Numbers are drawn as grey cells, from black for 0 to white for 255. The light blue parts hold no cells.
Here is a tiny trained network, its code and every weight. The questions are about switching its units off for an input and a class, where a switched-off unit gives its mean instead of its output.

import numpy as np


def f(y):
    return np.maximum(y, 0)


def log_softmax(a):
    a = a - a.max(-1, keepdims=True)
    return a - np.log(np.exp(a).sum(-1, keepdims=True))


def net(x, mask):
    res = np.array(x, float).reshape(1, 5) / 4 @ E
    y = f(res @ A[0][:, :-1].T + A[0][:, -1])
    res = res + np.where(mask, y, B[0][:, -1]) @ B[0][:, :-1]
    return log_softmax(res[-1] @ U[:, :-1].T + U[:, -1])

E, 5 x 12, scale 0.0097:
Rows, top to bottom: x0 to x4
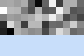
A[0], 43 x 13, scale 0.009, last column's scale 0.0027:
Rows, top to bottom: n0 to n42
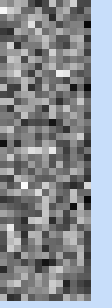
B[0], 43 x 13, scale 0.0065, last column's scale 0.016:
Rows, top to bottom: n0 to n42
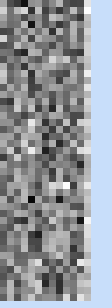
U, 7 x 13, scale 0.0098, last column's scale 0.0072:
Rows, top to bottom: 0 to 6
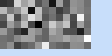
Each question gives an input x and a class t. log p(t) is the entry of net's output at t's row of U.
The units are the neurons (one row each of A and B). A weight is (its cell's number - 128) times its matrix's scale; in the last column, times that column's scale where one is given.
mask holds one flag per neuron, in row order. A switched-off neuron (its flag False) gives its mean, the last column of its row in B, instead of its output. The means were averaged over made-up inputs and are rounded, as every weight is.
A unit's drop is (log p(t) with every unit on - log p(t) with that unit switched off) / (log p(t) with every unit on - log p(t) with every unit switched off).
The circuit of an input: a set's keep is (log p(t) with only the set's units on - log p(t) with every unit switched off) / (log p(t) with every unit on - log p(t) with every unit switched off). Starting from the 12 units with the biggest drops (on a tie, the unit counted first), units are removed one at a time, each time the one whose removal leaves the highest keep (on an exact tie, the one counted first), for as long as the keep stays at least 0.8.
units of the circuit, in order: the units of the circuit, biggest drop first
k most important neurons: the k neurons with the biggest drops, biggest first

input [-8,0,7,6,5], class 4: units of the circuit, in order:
[n31]
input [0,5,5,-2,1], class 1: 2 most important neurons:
[n10; n1]
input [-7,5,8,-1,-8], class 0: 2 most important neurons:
[n14; n32]
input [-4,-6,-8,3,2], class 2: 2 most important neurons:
[n17; n37]
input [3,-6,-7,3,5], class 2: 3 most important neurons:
[n17; n37; n1]
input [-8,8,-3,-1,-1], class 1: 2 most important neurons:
[n1; n10]
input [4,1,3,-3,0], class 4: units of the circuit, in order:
[n0; n7]
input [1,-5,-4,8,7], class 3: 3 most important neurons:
[n33; n35; n34]
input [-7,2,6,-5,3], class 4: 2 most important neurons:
[n31; n2]
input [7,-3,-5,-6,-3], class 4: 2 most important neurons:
[n0; n7]
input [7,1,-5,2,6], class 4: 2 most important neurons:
[n0; n7]
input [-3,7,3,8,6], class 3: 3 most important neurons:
[n33; n8; n34]
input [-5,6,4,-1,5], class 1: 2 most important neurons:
[n10; n1]
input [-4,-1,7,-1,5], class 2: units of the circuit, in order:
[n21]
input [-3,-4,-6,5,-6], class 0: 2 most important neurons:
[n14; n6]
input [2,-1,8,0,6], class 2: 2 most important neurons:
[n21; n40]
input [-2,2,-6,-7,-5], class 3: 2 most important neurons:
[n12; n21]
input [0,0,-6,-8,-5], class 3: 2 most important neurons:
[n12; n21]
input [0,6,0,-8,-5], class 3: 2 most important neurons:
[n26; n12]
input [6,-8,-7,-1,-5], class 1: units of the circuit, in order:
[n28]
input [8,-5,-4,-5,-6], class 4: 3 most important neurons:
[n0; n7; n16]
